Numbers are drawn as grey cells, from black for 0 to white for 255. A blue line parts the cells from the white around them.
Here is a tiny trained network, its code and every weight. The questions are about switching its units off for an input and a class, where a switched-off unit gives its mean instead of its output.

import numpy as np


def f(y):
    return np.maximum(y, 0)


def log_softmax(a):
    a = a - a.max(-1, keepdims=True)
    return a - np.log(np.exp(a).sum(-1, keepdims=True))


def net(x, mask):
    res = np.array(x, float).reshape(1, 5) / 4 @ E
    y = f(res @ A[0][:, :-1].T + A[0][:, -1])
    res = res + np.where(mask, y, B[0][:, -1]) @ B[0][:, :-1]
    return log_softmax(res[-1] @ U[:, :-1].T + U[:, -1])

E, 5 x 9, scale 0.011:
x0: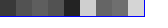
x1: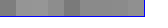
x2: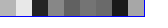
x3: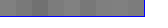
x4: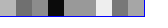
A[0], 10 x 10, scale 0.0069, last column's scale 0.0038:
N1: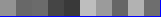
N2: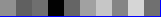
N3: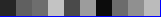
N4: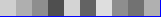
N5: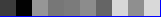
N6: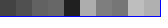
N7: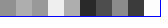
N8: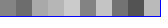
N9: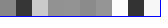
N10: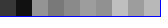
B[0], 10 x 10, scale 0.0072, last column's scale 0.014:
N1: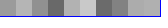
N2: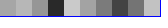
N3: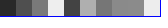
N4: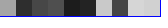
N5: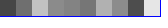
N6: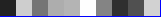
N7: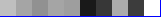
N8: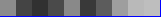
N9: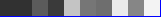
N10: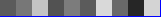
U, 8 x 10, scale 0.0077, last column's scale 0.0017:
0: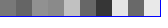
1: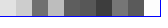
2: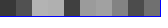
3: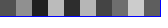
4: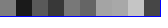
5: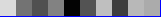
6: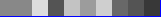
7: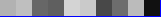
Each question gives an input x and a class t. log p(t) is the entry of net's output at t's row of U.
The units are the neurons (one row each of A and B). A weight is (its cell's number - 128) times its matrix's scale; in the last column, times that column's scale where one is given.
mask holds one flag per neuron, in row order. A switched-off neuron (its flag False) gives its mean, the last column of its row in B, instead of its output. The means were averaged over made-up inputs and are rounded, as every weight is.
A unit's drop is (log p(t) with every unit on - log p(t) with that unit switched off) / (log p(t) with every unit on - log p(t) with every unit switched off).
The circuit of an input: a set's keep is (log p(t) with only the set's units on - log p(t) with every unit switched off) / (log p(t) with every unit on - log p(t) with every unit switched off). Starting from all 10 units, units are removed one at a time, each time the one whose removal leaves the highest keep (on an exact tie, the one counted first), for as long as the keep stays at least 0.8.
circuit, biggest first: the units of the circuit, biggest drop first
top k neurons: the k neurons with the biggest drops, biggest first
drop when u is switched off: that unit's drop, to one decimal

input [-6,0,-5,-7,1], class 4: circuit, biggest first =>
N4; N8
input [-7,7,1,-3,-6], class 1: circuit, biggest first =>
N7
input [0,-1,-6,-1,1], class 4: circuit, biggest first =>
N9; N7
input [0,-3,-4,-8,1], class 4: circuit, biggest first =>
N7; N6
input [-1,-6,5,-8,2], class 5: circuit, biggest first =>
N9; N6
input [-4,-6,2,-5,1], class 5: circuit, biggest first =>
N4; N9
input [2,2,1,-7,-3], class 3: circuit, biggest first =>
N10; N5
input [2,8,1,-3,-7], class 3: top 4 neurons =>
N10; N3; N5; N9
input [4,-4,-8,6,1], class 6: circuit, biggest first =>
N10; N2
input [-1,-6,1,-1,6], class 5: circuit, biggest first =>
N9; N4
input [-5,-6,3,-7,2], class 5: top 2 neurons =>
N4; N9
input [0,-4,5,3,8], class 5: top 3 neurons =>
N4; N9; N6
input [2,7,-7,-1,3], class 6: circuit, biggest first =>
N10; N3
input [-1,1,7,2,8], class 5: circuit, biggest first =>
N4
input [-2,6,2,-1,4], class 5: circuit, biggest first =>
N9; N4
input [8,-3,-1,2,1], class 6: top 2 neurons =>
N2; N1
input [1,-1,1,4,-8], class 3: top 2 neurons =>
N3; N10
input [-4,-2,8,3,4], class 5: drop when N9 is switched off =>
0.0
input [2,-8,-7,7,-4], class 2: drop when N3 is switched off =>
0.1
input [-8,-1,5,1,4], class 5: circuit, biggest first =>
N4
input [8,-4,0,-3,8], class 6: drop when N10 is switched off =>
0.3
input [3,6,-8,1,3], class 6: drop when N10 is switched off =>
0.1
